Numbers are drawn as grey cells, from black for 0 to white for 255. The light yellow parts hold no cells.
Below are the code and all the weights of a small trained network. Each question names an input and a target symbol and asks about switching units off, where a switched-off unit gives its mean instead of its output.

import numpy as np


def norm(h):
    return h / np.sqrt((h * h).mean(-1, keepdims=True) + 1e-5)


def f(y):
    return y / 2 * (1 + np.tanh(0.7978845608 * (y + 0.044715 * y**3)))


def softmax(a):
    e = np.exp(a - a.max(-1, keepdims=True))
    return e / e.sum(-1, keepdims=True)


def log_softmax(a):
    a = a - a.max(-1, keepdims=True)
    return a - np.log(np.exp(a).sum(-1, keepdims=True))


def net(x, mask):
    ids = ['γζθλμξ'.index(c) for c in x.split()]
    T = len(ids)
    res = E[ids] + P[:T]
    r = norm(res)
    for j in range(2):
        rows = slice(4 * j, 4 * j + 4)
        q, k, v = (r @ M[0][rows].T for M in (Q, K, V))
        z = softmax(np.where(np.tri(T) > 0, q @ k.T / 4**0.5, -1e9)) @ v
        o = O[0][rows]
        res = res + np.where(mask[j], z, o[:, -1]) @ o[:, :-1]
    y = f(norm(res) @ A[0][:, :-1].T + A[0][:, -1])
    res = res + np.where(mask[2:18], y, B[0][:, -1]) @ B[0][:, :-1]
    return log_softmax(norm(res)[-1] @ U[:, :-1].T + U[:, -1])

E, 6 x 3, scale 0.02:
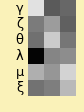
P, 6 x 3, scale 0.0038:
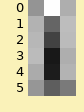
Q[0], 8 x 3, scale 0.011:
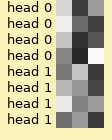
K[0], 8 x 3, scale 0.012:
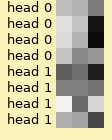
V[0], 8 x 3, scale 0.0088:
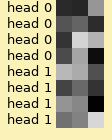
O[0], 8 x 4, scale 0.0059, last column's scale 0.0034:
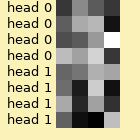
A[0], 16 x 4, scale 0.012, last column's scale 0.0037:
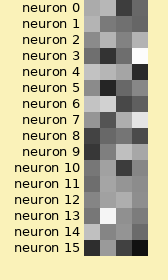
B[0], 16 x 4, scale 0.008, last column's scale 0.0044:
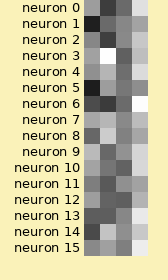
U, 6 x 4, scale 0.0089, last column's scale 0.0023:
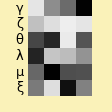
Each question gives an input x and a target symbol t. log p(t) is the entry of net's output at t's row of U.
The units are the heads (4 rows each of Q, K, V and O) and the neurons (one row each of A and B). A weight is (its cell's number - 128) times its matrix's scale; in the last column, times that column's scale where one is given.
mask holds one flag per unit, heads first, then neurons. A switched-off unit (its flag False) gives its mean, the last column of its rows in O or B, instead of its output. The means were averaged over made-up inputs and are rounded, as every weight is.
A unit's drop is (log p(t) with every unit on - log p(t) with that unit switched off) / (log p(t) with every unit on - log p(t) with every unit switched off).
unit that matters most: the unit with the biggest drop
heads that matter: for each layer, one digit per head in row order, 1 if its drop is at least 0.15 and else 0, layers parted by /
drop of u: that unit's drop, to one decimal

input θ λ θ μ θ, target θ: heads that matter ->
10
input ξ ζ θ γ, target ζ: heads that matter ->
10
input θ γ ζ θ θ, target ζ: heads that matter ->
11
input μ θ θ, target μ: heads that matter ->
00
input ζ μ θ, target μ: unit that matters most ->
head 0
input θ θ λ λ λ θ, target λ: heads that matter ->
11
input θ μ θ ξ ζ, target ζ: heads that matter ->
01
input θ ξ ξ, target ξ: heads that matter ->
00
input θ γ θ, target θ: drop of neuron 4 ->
0.0
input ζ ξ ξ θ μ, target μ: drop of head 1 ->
1.5
